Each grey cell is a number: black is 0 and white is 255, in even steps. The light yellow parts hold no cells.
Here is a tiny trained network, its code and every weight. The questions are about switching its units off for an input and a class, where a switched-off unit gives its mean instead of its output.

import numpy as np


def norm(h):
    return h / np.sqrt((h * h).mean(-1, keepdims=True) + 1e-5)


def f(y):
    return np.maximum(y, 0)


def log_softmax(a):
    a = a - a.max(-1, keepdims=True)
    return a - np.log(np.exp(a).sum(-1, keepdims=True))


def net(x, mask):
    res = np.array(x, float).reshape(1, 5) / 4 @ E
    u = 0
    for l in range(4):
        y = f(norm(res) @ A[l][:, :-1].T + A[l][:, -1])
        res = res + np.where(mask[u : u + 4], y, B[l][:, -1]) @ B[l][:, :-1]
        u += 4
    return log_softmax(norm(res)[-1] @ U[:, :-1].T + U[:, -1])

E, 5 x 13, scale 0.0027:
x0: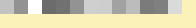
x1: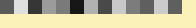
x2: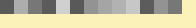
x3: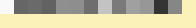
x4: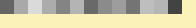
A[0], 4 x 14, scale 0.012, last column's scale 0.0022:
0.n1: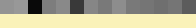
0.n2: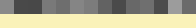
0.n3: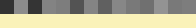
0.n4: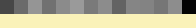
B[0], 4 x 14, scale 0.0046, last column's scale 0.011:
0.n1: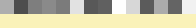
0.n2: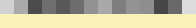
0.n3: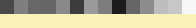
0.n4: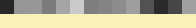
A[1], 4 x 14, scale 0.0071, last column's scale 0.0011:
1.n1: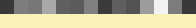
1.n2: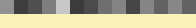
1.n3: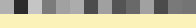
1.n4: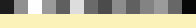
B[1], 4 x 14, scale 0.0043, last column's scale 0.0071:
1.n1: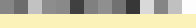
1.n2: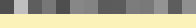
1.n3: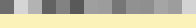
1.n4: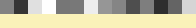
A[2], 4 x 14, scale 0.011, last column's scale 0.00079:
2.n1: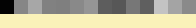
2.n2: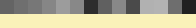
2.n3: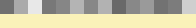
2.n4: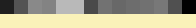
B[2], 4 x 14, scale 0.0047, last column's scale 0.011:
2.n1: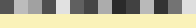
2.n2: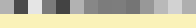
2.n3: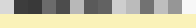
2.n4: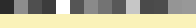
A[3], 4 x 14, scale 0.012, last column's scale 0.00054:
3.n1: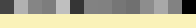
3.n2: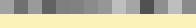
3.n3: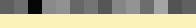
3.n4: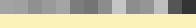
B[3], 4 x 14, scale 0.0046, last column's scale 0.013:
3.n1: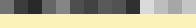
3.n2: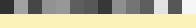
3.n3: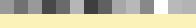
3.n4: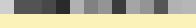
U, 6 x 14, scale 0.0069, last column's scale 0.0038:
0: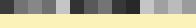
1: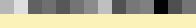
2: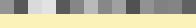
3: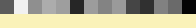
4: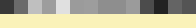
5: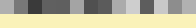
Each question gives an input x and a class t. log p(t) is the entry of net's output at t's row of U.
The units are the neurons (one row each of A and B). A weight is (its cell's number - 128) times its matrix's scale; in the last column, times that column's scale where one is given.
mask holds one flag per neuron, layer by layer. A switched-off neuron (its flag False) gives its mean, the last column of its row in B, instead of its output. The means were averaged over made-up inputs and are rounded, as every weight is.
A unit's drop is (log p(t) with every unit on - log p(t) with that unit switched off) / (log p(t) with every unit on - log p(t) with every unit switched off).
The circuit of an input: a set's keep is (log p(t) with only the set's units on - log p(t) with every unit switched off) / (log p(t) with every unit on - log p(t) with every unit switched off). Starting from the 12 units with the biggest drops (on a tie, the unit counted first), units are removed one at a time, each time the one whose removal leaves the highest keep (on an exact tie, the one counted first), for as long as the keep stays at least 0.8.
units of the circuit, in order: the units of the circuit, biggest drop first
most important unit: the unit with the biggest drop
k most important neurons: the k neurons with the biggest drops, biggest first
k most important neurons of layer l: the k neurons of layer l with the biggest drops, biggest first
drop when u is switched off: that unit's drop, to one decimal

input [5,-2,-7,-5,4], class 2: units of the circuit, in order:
[1.n4]
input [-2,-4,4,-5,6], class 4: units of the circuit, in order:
[1.n4, 0.n4, 2.n4]
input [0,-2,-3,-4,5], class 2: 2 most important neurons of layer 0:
[0.n1, 0.n3]
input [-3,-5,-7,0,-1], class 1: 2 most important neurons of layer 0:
[0.n2, 0.n1]
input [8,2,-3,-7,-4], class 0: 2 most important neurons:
[0.n1, 0.n2]
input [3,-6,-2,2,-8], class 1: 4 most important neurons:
[0.n2, 0.n1, 2.n3, 3.n3]
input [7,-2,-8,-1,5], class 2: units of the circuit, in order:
[1.n4, 0.n2]
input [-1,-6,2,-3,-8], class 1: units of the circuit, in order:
[0.n2, 2.n3]
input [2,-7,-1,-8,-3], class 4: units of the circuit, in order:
[0.n4, 1.n4]
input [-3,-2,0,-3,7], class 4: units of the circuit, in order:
[1.n4, 0.n4, 2.n4, 3.n1]
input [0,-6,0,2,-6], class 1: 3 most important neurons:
[0.n2, 0.n1, 2.n3]
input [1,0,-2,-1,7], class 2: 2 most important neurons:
[1.n4, 0.n2]
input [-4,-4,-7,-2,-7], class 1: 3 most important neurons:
[0.n2, 2.n3, 3.n2]
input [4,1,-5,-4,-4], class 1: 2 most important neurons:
[2.n3, 0.n1]
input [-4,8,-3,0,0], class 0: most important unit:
0.n3
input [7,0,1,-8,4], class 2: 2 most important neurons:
[1.n4, 0.n3]
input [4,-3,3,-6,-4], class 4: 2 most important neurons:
[0.n2, 0.n3]
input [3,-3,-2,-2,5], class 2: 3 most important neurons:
[1.n4, 0.n2, 0.n1]
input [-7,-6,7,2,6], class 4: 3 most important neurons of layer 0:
[0.n2, 0.n4, 0.n3]
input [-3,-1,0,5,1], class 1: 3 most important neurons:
[0.n3, 2.n3, 0.n2]
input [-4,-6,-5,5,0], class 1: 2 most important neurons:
[0.n2, 0.n1]
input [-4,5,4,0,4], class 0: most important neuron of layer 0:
[0.n3]
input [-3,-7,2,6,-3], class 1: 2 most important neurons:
[0.n2, 0.n1]
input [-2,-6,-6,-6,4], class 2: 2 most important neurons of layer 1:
[1.n4, 1.n3]
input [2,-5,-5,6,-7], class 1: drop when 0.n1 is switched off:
0.2
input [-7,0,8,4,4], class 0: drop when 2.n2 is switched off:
0.1
